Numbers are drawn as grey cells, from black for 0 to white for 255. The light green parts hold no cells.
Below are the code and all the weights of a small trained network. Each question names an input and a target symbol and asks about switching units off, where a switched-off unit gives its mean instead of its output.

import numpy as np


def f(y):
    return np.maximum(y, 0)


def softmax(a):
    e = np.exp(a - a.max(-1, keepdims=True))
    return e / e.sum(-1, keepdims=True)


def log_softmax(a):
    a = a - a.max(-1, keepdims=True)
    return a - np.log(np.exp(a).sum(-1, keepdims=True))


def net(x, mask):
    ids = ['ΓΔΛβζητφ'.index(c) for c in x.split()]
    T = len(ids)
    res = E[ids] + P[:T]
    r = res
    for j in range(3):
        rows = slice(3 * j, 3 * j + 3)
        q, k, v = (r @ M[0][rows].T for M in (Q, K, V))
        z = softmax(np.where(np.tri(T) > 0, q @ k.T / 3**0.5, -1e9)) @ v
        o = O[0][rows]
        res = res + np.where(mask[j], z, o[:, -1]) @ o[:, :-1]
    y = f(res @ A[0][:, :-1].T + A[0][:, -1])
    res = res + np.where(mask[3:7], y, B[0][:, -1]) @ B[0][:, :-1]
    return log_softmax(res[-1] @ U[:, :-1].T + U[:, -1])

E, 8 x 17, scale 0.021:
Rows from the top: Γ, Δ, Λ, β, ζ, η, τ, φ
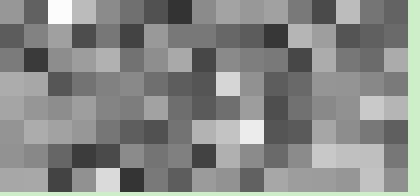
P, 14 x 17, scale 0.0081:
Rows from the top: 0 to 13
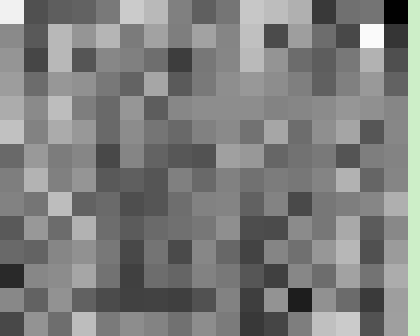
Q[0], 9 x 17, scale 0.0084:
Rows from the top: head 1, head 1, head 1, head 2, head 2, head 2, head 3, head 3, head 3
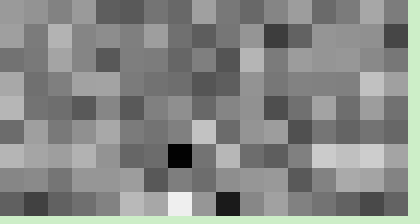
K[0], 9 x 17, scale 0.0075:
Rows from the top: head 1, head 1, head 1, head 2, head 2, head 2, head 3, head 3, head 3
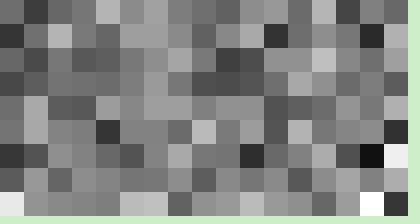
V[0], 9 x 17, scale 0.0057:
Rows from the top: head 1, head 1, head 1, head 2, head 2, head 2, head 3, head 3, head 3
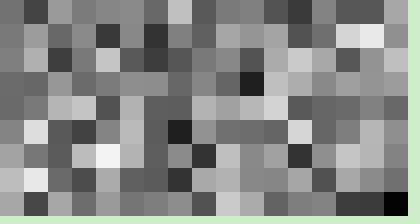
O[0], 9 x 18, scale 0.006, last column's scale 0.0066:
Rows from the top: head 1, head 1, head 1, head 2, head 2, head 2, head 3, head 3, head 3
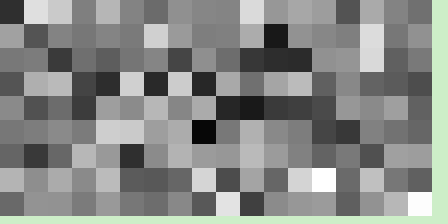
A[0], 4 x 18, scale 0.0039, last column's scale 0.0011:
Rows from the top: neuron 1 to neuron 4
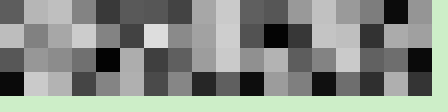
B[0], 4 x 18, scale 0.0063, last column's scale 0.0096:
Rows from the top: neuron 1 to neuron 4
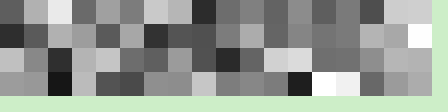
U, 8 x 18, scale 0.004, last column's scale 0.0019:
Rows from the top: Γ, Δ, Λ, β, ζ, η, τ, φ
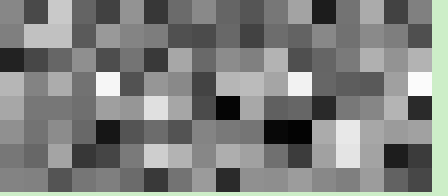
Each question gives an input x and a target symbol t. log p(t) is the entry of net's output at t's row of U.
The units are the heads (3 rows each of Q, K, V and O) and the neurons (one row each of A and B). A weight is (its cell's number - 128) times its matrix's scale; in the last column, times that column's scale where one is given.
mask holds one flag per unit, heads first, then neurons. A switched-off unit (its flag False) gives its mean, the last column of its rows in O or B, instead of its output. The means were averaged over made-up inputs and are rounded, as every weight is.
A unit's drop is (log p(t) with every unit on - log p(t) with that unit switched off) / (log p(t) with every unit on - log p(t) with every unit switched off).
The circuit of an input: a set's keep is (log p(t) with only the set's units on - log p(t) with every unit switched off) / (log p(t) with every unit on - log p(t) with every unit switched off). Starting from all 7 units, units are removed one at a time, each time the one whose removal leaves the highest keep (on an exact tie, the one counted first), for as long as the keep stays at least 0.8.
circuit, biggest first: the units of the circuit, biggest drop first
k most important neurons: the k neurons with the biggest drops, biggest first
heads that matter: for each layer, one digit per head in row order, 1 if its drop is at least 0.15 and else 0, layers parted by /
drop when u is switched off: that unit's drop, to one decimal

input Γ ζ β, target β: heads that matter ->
001
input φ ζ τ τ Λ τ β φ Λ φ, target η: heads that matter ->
100
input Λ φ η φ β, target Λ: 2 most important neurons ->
(neuron 2; neuron 1)
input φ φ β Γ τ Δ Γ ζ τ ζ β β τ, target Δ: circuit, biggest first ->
(head 3; neuron 1; neuron 3)
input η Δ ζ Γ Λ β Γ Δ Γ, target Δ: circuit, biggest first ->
(head 3; neuron 1)
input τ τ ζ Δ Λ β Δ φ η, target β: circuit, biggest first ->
(head 1; neuron 3)
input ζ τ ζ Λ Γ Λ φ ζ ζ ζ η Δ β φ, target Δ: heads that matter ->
011
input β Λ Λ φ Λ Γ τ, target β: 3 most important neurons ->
(neuron 3; neuron 1; neuron 4)
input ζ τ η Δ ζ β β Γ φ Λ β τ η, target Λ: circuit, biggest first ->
(head 3; neuron 3)
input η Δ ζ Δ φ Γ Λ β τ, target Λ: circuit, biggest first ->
(head 3; head 1)
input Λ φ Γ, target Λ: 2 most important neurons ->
(neuron 4; neuron 1)
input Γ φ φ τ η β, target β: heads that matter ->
011
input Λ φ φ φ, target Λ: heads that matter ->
101
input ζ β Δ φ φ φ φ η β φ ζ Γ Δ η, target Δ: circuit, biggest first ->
(head 3; head 1; neuron 1)
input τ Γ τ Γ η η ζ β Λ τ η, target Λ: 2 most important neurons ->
(neuron 2; neuron 4)
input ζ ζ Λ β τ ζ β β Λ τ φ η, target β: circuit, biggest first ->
(head 1)
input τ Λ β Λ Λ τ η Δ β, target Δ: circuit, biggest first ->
(head 3; neuron 1)
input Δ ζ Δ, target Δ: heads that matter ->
001
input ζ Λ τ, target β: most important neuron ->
(neuron 3)
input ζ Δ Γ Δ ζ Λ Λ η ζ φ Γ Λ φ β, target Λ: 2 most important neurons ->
(neuron 2; neuron 3)
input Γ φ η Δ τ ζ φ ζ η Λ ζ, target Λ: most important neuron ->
(neuron 1)
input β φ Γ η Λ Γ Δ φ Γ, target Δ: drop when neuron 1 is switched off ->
0.3
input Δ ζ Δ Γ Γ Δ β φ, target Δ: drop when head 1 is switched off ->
0.2
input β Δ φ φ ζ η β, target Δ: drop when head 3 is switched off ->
1.0
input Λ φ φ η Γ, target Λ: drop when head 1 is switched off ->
-0.1
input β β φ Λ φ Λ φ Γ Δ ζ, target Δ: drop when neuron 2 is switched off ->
0.0
